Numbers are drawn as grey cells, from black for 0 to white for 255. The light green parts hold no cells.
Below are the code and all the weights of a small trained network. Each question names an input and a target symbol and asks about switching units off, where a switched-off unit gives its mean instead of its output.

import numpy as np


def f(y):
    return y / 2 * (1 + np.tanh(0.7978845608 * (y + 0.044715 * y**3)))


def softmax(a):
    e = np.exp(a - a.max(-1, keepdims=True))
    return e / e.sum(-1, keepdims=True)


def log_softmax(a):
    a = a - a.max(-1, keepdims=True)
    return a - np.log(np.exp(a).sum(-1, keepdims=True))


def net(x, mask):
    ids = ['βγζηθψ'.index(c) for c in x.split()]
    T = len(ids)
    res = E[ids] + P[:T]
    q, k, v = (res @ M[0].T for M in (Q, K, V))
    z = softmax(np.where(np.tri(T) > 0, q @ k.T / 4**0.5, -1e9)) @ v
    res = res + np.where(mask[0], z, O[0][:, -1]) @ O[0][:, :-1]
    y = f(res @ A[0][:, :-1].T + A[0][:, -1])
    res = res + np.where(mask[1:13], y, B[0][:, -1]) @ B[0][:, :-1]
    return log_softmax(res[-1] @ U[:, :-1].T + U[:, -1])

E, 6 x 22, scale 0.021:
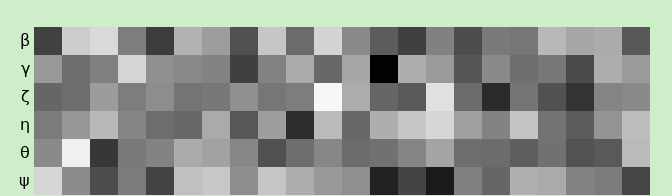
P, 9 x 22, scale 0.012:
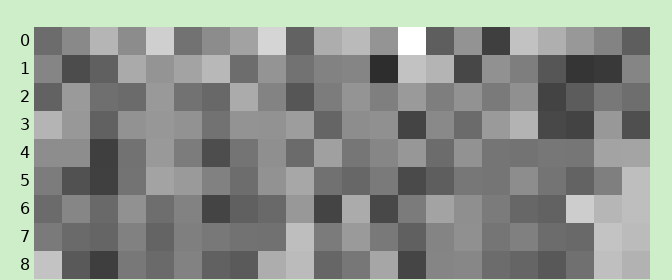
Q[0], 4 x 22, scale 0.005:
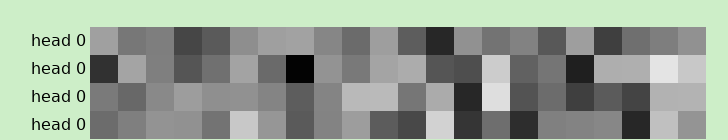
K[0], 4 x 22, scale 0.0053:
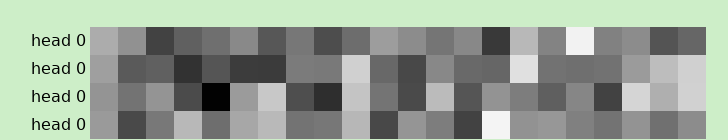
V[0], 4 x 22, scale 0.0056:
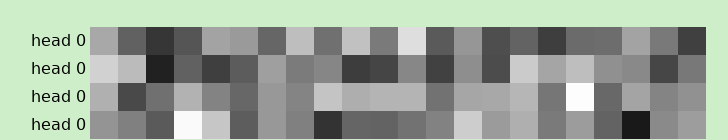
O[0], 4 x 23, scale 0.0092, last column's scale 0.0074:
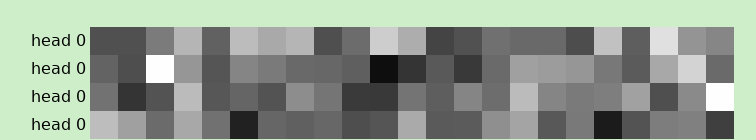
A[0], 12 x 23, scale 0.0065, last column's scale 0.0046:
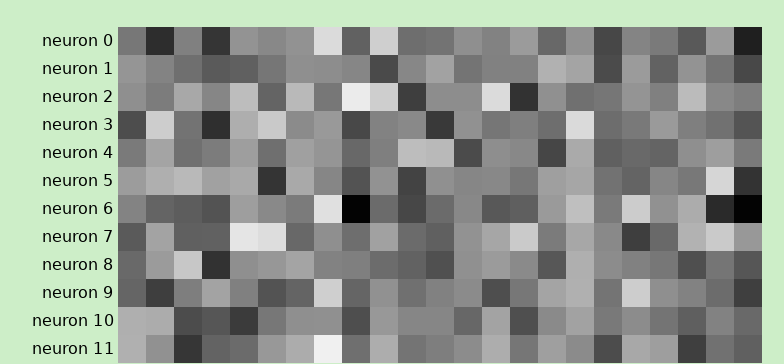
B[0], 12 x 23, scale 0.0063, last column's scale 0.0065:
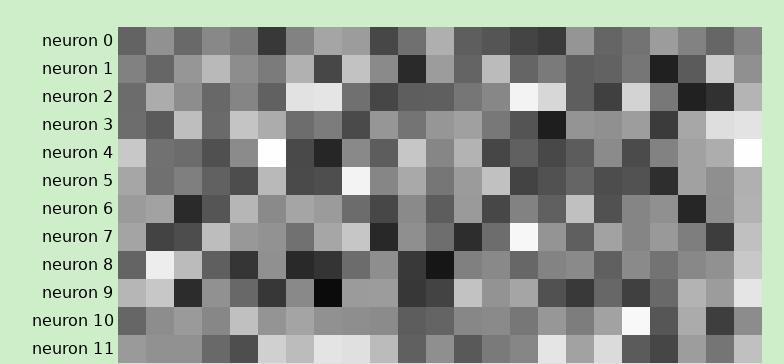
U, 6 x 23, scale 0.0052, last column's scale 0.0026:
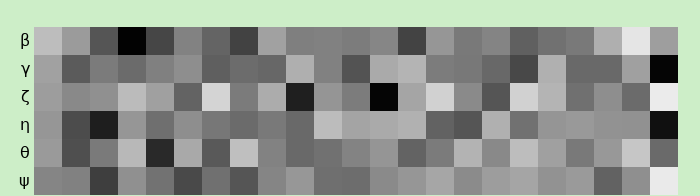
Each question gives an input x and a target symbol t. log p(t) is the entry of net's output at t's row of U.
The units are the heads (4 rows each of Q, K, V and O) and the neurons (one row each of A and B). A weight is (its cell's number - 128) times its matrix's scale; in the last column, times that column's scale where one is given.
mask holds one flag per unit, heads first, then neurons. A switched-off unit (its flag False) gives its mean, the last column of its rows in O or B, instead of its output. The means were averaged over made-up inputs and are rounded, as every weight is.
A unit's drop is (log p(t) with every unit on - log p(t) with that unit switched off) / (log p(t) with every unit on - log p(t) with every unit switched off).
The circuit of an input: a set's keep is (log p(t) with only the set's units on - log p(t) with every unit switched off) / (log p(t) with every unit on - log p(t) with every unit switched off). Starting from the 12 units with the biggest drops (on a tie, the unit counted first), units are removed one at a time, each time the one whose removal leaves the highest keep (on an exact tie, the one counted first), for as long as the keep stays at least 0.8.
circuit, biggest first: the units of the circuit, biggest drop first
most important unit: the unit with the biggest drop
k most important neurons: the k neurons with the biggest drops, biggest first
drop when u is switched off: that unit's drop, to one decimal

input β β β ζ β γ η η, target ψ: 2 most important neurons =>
(neuron 4; neuron 3)
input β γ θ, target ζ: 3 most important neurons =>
(neuron 7; neuron 10; neuron 9)
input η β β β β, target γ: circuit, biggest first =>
(head 0; neuron 3; neuron 2)
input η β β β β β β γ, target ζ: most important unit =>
neuron 2
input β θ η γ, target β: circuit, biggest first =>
(head 0; neuron 5)
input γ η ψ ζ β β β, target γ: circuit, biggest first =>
(head 0; neuron 3; neuron 4)
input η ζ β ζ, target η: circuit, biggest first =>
(head 0; neuron 8)
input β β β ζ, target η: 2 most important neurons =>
(neuron 4; neuron 2)
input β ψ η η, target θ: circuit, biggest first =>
(head 0; neuron 9)
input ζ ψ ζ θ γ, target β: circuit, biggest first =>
(head 0; neuron 4)
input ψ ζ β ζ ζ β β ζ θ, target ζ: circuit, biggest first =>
(neuron 7; neuron 10)
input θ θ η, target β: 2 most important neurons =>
(neuron 5; neuron 2)
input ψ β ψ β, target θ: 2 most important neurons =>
(neuron 4; neuron 5)
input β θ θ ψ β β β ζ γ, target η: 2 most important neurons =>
(neuron 4; neuron 11)
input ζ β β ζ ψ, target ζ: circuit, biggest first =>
(neuron 10)
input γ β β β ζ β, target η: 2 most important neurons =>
(neuron 8; neuron 9)
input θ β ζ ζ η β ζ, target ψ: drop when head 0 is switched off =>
1.0
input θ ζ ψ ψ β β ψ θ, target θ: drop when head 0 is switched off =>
0.4
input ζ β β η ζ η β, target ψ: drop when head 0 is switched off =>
0.7
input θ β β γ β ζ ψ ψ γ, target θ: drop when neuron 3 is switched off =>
0.0
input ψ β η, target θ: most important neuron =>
(neuron 2)
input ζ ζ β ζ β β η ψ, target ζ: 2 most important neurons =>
(neuron 10; neuron 4)
